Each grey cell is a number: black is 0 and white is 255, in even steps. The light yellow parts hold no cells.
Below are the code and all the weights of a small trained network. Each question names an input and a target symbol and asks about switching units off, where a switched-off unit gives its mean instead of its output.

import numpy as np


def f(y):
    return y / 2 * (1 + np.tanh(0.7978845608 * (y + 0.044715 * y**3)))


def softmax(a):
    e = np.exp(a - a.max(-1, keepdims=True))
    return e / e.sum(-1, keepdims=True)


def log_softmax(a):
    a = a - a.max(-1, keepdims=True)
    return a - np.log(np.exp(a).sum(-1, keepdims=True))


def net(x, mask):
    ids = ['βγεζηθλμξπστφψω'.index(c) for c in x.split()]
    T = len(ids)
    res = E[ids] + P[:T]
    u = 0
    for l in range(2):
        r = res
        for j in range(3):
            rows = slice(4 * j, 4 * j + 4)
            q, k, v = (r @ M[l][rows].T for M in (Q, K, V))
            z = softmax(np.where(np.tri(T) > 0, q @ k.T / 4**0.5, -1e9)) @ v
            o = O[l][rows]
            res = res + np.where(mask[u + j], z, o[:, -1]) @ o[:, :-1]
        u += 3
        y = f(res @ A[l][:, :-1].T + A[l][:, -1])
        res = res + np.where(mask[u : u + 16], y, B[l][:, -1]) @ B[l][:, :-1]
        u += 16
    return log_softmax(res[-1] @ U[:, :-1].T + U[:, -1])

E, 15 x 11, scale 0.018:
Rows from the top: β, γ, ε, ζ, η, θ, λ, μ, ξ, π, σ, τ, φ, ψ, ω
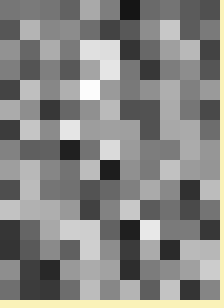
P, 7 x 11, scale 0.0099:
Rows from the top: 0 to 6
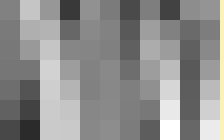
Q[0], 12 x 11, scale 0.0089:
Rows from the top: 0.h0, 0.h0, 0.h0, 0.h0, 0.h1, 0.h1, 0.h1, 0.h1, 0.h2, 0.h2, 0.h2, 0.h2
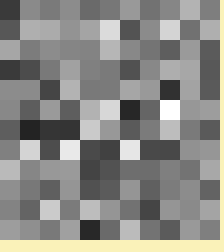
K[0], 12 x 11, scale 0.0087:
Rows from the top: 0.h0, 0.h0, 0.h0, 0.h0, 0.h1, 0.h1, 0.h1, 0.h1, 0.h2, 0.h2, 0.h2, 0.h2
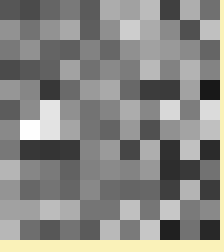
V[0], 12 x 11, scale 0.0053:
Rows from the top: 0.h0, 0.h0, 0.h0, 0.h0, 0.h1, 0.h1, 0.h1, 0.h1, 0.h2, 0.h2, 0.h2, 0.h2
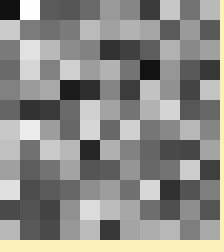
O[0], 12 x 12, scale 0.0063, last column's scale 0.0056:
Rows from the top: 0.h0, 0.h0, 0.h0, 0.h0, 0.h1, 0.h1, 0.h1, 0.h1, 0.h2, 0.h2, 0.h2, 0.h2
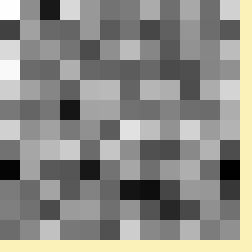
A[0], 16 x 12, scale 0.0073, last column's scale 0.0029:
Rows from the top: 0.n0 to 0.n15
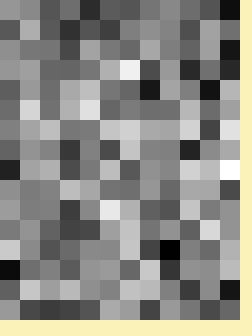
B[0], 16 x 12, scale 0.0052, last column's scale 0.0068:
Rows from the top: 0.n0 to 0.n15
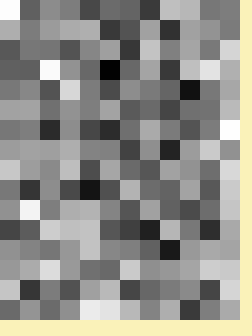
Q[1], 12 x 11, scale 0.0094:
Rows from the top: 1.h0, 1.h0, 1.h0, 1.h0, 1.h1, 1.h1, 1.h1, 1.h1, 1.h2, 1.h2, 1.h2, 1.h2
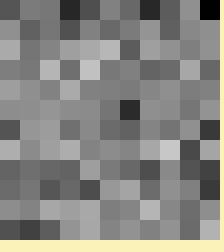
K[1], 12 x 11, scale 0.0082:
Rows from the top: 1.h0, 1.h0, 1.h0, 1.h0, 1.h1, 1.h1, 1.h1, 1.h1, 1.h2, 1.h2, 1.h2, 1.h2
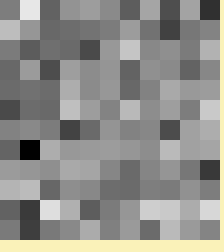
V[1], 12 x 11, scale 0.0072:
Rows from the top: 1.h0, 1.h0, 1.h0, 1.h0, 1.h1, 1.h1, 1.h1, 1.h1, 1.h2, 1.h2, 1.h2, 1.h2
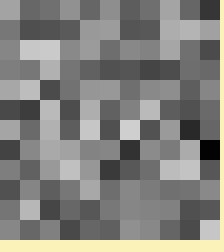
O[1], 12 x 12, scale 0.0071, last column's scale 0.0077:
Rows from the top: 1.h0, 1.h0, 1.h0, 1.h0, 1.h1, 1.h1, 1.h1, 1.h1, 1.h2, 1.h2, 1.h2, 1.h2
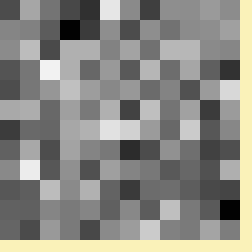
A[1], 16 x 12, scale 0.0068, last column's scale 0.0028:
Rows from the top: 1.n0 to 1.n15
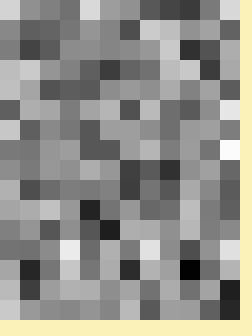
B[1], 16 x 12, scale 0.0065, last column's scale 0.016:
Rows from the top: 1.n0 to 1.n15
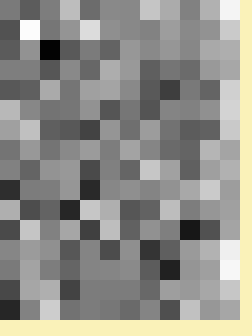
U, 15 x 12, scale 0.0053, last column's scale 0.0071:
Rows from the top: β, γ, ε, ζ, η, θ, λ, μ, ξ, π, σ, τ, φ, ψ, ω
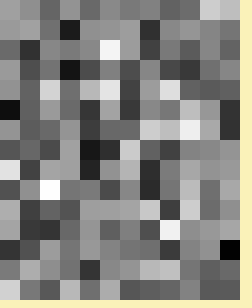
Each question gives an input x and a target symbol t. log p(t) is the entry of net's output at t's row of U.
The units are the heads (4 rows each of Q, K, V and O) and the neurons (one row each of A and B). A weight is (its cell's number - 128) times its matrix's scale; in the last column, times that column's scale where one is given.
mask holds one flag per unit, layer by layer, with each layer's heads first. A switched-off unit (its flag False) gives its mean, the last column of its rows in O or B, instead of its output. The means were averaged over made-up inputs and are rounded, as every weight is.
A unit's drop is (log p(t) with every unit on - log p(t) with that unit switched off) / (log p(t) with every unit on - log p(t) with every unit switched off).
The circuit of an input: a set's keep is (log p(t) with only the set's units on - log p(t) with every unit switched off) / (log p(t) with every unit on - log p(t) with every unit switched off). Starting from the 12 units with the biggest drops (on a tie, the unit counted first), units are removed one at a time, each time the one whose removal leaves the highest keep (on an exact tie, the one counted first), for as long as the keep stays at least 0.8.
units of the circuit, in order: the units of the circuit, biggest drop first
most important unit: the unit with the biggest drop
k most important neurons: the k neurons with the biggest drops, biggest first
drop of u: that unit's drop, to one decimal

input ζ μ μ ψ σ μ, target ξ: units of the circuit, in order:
[0.h1; 1.n1]
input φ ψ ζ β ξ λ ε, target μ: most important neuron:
[0.n6]
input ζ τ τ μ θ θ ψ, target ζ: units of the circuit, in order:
[1.h0; 0.n10]
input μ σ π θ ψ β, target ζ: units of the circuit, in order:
[1.h0; 1.h1; 0.n9]
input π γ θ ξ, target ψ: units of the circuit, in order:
[1.n11; 1.n13; 0.h2]
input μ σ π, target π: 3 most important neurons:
[1.n12; 0.n3; 1.n14]
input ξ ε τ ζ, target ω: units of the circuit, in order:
[1.h1; 0.n10]
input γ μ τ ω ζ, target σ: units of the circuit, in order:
[1.h1; 0.n3; 0.n10]
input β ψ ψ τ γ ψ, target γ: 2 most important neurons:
[1.n1; 1.n0]
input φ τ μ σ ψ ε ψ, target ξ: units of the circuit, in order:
[0.h1; 0.n9; 1.n2]
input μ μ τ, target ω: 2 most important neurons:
[0.n10; 0.n13]
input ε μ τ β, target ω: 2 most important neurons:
[0.n10; 0.n13]
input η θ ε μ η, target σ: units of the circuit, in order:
[0.h2; 1.h1; 0.h1]
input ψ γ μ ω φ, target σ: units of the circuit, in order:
[1.h1]
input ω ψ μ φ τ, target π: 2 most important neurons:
[0.n13; 1.n12]
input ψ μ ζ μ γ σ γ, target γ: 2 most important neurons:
[1.n0; 1.n12]
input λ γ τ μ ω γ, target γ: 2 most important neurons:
[1.n12; 1.n0]
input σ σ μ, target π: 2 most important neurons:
[0.n10; 1.n14]
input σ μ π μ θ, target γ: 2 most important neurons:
[1.n14; 1.n8]
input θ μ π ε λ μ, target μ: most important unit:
0.h1
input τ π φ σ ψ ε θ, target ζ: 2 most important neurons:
[0.n9; 1.n6]
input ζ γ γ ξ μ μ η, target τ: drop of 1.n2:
0.2
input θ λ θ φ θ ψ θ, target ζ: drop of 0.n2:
-0.1
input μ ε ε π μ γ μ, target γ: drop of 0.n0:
0.0
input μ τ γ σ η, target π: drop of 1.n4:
-0.1
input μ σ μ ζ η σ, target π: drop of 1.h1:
0.1
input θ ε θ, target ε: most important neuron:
[0.n15]
